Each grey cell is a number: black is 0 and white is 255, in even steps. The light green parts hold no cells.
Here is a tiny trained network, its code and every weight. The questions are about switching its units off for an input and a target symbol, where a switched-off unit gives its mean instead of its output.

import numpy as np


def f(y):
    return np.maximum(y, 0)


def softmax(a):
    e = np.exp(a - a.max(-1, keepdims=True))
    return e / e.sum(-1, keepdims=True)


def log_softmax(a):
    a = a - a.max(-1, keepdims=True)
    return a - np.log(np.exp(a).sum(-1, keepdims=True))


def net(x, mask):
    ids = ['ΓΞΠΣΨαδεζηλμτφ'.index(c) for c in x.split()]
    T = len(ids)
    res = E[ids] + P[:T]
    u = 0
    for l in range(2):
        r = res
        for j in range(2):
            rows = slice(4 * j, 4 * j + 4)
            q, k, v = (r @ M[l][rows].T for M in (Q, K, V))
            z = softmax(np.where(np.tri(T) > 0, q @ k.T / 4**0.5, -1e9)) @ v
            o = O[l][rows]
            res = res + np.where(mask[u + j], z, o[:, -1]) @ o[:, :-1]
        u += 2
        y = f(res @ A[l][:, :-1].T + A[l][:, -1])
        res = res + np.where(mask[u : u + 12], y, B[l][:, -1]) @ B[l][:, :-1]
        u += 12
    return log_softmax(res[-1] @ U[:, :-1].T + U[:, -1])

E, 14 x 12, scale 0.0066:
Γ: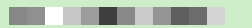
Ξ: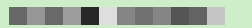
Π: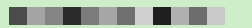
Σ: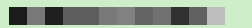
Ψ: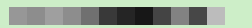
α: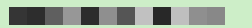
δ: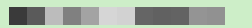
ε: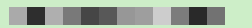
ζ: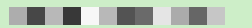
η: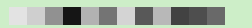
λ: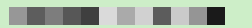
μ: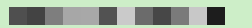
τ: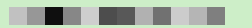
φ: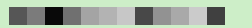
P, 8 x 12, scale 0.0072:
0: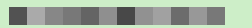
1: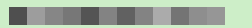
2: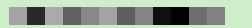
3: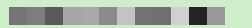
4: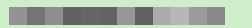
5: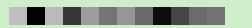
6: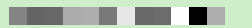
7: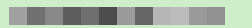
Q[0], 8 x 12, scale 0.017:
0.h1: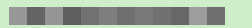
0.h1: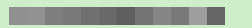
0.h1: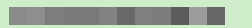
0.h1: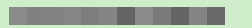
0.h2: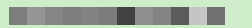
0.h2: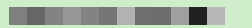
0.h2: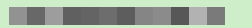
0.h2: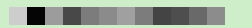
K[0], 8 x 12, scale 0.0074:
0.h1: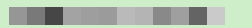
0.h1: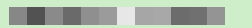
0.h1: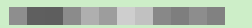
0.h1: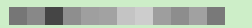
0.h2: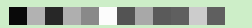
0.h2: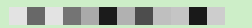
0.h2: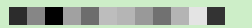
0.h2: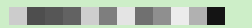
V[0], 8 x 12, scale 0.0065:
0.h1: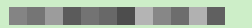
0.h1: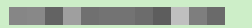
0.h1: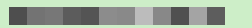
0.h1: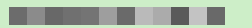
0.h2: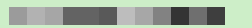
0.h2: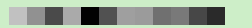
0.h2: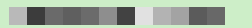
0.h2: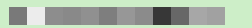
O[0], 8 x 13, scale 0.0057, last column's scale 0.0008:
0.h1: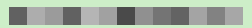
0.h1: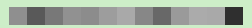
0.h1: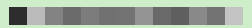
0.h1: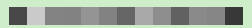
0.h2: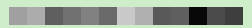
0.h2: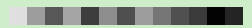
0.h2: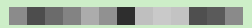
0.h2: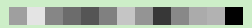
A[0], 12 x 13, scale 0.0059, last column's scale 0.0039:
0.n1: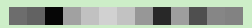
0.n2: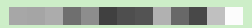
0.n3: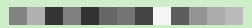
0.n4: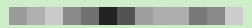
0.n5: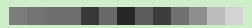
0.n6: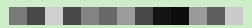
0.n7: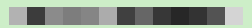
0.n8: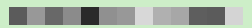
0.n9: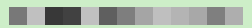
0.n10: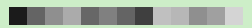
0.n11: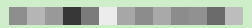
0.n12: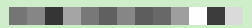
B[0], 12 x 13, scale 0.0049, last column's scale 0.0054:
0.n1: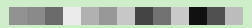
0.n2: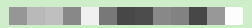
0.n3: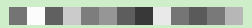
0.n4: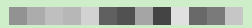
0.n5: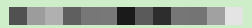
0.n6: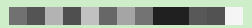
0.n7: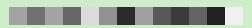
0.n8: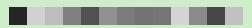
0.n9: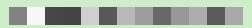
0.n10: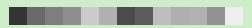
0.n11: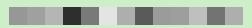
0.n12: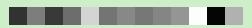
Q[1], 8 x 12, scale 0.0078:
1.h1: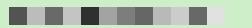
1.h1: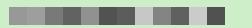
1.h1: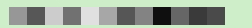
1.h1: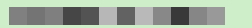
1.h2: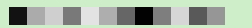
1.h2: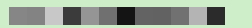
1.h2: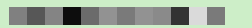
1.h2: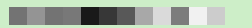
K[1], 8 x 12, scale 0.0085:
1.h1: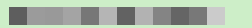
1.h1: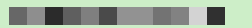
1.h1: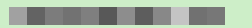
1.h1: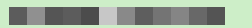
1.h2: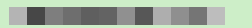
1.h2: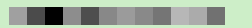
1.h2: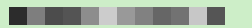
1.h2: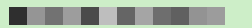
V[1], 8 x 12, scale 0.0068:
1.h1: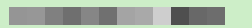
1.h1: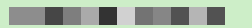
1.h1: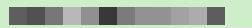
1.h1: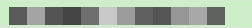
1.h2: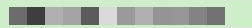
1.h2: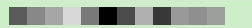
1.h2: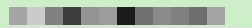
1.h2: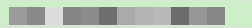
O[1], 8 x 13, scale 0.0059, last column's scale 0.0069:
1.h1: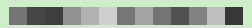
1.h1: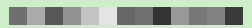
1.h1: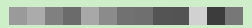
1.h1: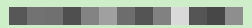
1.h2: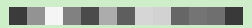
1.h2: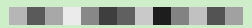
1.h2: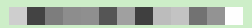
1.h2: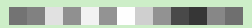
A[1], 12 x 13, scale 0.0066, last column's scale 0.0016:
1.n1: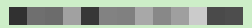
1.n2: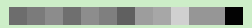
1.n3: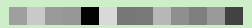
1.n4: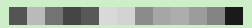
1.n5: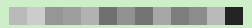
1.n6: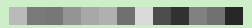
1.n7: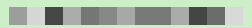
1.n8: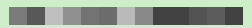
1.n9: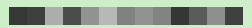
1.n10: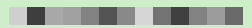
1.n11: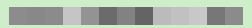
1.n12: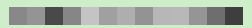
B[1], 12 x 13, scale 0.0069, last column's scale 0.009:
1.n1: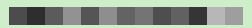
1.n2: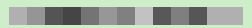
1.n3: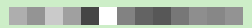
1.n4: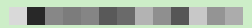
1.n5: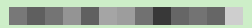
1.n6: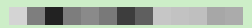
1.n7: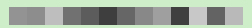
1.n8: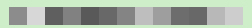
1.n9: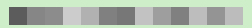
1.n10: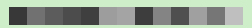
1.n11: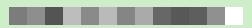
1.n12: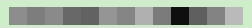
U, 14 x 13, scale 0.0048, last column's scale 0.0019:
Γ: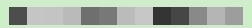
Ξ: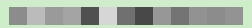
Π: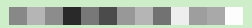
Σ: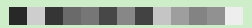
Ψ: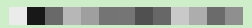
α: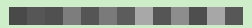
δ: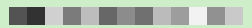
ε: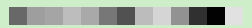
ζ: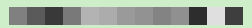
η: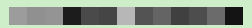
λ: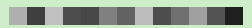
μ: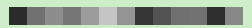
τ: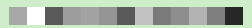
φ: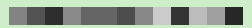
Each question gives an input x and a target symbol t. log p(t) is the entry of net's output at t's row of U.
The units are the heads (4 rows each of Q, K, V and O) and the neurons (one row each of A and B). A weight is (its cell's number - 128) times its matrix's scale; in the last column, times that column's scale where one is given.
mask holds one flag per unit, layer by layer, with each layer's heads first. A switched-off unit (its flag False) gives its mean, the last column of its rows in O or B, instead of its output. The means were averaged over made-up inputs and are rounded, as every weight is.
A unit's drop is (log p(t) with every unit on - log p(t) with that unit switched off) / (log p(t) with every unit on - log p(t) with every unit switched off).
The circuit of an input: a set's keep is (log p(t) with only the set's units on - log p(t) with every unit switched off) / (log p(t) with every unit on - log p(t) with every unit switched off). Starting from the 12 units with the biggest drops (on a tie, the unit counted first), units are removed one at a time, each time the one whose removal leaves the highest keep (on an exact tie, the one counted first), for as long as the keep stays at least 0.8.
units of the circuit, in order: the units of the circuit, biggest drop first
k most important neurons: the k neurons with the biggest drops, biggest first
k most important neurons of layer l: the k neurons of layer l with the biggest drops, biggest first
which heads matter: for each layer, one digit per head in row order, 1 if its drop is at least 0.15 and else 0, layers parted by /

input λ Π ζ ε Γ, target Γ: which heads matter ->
00 / 11
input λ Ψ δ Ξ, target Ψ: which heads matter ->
00 / 01
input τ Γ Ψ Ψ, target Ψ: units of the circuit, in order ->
(1.h2 1.n8 0.n2)
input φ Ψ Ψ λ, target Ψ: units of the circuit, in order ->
(1.h2 0.n2 0.n1)
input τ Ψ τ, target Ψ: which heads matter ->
00 / 01
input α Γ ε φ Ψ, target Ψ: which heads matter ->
10 / 01
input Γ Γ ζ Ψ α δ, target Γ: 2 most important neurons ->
(1.n8 1.n9)
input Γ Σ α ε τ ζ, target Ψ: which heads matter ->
00 / 11
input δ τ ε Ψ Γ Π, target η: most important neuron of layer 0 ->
(0.n6)
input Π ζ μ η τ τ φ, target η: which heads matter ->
01 / 01
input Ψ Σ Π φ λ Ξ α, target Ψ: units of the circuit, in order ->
(1.h2 0.n2 0.n1 0.n4)
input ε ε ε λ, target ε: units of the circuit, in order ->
(0.h2 0.n1 1.h2)
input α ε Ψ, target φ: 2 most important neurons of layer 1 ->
(1.n6 1.n10)
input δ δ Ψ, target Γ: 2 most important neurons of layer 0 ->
(0.n6 0.n5)
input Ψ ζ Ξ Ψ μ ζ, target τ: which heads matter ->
00 / 11
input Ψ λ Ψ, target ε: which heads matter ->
01 / 11
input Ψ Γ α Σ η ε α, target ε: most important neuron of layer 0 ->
(0.n1)
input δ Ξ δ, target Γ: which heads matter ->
01 / 01
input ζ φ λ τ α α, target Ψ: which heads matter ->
10 / 11
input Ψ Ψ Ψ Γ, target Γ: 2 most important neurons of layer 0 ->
(0.n4 0.n7)
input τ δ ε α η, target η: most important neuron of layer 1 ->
(1.n12)
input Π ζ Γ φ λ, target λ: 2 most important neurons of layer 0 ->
(0.n11 0.n2)
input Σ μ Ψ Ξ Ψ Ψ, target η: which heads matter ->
10 / 10
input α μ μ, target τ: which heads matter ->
00 / 11
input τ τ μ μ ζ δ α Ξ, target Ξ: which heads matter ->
00 / 01
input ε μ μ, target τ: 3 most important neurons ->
(1.n6 1.n8 0.n6)
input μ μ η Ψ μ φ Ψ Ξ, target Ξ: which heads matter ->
00 / 00
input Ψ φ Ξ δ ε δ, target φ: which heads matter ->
01 / 10
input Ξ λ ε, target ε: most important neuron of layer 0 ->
(0.n7)
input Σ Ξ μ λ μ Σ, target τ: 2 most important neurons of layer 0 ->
(0.n7 0.n12)
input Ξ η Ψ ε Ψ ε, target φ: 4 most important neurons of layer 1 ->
(1.n6 1.n10 1.n8 1.n9)
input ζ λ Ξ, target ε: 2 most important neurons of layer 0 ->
(0.n7 0.n11)
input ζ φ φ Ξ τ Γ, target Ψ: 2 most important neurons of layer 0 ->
(0.n9 0.n12)
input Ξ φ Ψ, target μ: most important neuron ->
(0.n12)
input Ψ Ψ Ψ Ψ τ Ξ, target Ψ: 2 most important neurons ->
(0.n7 1.n6)
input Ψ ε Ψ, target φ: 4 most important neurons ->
(1.n6 0.n7 1.n10 1.n8)
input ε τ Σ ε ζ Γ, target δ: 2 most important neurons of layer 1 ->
(1.n9 1.n11)
